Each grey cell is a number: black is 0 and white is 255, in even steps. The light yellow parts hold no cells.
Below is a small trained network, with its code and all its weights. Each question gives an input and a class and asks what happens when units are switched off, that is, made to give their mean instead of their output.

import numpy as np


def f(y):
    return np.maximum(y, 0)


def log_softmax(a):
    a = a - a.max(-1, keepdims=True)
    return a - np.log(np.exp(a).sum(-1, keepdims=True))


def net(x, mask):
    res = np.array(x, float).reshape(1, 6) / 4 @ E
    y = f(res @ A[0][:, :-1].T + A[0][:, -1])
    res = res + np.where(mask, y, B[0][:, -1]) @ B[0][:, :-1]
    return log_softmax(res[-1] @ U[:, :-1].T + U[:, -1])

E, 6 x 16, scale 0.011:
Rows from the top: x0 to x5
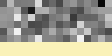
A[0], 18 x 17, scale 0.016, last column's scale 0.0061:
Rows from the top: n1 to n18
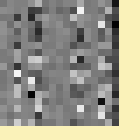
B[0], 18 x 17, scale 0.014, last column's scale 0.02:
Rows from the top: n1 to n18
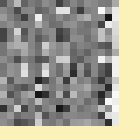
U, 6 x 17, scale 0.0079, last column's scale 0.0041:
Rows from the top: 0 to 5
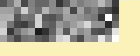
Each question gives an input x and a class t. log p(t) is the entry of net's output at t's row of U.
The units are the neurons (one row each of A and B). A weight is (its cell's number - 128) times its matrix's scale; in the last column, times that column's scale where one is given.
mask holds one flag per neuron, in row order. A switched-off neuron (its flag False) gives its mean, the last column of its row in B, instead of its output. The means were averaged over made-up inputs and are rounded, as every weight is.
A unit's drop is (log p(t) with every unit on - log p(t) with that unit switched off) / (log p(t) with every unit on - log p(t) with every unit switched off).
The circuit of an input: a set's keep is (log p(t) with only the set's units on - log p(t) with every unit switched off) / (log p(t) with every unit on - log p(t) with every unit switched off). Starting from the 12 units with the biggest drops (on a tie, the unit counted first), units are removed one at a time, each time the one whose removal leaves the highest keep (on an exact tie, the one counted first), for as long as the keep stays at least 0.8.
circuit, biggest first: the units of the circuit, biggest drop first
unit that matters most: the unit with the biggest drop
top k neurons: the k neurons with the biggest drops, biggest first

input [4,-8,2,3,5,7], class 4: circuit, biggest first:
n12
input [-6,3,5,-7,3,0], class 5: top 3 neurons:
n9, n15, n3
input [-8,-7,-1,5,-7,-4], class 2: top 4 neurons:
n17, n4, n11, n14
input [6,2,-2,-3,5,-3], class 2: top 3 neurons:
n15, n10, n7
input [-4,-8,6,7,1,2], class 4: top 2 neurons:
n12, n9
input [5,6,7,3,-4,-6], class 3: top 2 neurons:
n18, n13
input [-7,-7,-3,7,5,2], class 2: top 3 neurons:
n17, n4, n14
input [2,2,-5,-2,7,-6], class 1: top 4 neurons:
n11, n16, n8, n1
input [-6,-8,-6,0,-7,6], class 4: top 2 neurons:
n12, n11
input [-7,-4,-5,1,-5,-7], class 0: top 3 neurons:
n5, n6, n15
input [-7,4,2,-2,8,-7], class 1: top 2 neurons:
n11, n16
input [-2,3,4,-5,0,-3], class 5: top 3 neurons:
n9, n3, n16
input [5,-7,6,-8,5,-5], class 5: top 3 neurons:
n9, n14, n3
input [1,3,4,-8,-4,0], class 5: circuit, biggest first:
n9
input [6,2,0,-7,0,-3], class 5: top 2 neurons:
n9, n17
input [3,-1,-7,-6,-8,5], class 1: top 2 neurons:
n10, n7
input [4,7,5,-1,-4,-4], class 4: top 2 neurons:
n14, n3
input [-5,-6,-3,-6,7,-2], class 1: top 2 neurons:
n11, n14
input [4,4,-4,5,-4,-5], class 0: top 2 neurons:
n9, n5
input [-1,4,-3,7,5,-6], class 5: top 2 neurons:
n2, n16
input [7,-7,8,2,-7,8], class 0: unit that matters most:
n16
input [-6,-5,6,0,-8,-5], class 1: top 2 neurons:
n10, n7
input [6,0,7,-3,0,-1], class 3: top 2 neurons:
n18, n13
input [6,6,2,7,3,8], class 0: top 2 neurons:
n16, n9
